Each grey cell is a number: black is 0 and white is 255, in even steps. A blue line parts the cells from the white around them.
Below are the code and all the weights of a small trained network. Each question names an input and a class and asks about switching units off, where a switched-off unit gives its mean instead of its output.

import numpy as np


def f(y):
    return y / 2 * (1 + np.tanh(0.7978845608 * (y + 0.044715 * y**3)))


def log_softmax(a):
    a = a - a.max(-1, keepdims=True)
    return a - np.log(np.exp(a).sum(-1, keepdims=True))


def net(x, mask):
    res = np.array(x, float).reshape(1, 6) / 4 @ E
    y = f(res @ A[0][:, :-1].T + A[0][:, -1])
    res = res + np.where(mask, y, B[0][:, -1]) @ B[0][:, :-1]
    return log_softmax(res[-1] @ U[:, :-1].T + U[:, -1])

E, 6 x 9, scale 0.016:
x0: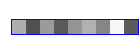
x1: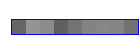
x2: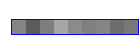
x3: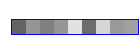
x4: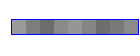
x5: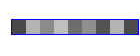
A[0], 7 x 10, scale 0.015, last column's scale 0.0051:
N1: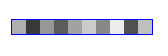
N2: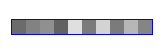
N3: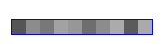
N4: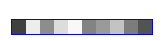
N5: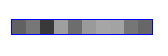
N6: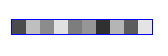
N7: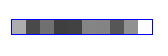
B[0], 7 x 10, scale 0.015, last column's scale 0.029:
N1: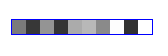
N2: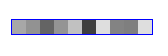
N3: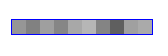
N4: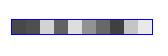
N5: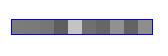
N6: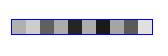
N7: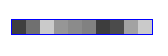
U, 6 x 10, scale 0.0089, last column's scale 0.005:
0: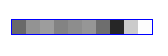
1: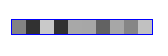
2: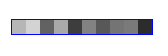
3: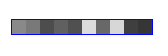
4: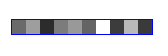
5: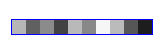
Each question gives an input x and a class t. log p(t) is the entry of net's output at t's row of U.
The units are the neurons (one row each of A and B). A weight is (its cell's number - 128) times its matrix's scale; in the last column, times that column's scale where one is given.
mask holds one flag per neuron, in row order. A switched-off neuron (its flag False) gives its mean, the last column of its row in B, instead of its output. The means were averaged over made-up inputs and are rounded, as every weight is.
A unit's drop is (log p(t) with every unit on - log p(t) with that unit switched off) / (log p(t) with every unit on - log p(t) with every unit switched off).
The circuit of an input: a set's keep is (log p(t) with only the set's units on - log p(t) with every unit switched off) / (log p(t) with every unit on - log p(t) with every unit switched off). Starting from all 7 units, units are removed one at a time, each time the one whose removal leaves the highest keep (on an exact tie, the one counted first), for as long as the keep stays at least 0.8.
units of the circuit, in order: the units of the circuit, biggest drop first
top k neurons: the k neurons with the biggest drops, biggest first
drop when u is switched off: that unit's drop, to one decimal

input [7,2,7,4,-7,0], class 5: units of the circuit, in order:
N7
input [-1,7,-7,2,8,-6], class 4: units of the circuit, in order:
N1; N2
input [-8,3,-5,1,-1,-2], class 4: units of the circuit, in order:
N1; N6; N4
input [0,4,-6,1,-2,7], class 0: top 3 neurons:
N4; N1; N3
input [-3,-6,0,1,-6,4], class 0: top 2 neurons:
N1; N4
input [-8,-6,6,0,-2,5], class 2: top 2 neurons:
N6; N1
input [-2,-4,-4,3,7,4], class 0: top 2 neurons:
N1; N4
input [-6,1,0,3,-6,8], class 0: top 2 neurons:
N4; N1
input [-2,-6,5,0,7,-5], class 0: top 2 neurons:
N1; N7
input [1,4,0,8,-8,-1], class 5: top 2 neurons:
N2; N7
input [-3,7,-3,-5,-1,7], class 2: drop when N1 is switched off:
0.6
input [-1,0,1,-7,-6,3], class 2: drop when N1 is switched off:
0.6
